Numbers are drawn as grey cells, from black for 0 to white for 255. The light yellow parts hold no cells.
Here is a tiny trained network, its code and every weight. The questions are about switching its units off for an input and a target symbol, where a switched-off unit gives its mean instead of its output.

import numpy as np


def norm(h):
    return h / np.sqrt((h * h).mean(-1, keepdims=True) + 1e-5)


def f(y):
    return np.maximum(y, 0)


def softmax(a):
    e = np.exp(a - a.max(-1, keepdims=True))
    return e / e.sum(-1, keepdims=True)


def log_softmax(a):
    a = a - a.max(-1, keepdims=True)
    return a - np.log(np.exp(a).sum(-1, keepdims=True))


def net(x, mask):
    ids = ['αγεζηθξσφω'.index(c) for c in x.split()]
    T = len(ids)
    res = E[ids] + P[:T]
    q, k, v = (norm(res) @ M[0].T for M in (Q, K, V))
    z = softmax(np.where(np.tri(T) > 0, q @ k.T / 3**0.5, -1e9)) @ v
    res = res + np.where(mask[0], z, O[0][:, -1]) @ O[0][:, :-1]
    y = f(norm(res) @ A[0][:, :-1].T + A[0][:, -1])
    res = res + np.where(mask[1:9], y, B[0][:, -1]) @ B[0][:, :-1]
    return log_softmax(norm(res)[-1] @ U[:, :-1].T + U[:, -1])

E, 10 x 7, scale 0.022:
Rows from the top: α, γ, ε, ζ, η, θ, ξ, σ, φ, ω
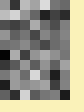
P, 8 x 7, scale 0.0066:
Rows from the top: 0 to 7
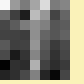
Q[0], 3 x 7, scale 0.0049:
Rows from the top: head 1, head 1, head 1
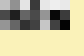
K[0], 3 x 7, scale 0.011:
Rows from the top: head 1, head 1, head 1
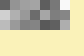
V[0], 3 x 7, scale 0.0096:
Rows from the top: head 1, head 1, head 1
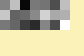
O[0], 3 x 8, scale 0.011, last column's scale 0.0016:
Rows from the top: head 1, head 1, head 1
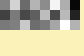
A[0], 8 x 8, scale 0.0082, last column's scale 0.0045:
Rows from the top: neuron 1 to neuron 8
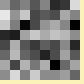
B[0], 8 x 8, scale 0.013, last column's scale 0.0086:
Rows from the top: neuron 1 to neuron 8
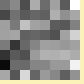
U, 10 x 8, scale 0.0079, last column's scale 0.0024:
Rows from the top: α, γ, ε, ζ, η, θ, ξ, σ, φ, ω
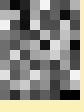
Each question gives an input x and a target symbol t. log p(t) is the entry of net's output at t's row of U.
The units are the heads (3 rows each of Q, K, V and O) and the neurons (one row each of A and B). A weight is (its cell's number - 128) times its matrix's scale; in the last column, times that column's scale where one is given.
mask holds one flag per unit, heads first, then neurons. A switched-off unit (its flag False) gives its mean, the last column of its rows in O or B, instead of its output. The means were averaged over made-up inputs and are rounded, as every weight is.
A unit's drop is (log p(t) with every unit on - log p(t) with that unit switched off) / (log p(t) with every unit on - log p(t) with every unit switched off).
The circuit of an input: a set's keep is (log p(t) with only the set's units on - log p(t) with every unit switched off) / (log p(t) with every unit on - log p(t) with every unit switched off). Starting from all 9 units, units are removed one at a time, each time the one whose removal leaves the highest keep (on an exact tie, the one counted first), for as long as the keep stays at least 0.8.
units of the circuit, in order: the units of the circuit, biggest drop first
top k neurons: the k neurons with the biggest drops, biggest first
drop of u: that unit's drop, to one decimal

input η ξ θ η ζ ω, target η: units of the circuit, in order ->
head 1
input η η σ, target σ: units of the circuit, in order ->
head 1; neuron 8; neuron 7
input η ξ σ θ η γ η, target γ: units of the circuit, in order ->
head 1; neuron 7
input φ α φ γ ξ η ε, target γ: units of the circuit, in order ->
head 1; neuron 6
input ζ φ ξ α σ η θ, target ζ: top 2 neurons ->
neuron 1; neuron 4
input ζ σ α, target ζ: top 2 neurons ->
neuron 4; neuron 1
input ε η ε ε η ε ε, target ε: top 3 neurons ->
neuron 4; neuron 7; neuron 1
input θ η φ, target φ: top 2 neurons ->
neuron 8; neuron 1
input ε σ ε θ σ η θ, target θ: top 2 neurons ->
neuron 1; neuron 7
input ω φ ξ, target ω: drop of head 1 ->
1.1
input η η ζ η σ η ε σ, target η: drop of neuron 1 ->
-0.1
